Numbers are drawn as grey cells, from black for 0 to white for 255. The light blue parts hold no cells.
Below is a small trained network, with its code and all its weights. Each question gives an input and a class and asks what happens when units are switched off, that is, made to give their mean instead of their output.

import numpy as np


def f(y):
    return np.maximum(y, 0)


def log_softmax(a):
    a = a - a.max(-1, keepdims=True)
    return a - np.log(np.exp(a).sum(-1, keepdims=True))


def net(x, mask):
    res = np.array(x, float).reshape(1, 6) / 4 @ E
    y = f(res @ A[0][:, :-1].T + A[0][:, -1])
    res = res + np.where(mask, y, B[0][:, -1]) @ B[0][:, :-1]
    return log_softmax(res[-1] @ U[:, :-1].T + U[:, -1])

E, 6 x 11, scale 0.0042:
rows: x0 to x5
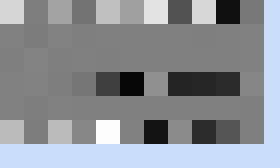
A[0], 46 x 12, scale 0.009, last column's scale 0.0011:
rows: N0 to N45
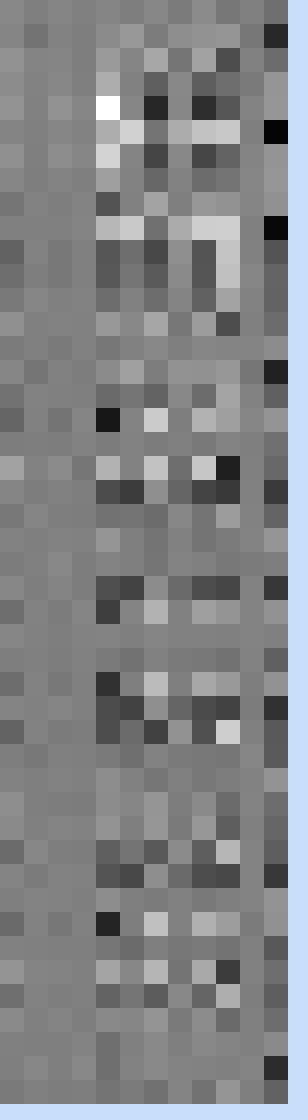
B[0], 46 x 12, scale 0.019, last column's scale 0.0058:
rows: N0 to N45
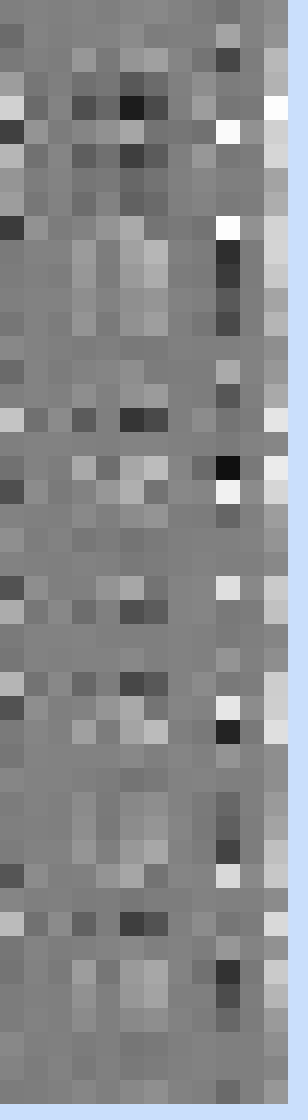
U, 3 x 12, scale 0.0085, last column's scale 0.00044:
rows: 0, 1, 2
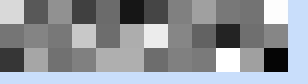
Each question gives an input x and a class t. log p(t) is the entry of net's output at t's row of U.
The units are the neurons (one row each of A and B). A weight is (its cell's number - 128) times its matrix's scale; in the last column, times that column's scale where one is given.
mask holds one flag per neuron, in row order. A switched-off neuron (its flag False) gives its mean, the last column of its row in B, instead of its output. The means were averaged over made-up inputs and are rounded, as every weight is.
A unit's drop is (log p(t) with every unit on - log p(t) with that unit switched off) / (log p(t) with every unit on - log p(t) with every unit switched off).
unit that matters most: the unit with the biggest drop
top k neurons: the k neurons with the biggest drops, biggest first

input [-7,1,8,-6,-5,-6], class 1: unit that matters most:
N30
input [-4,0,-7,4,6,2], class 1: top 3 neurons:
[N9; N5; N30]
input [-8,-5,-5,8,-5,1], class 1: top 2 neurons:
[N30; N10]
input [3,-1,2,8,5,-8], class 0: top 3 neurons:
[N17; N38; N28]
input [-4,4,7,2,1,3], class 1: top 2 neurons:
[N17; N38]
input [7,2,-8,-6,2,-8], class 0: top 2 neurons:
[N17; N38]
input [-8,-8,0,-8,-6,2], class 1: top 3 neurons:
[N30; N10; N11]
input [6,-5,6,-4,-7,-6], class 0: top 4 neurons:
[N17; N38; N28; N30]
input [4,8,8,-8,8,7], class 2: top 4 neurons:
[N9; N5; N17; N38]
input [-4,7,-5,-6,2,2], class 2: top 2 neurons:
[N9; N5]
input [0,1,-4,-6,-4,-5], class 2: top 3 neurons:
[N9; N5; N4]
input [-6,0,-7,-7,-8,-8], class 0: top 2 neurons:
[N17; N38]
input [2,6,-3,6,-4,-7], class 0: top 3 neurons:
[N17; N38; N28]
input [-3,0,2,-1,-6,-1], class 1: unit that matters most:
N4
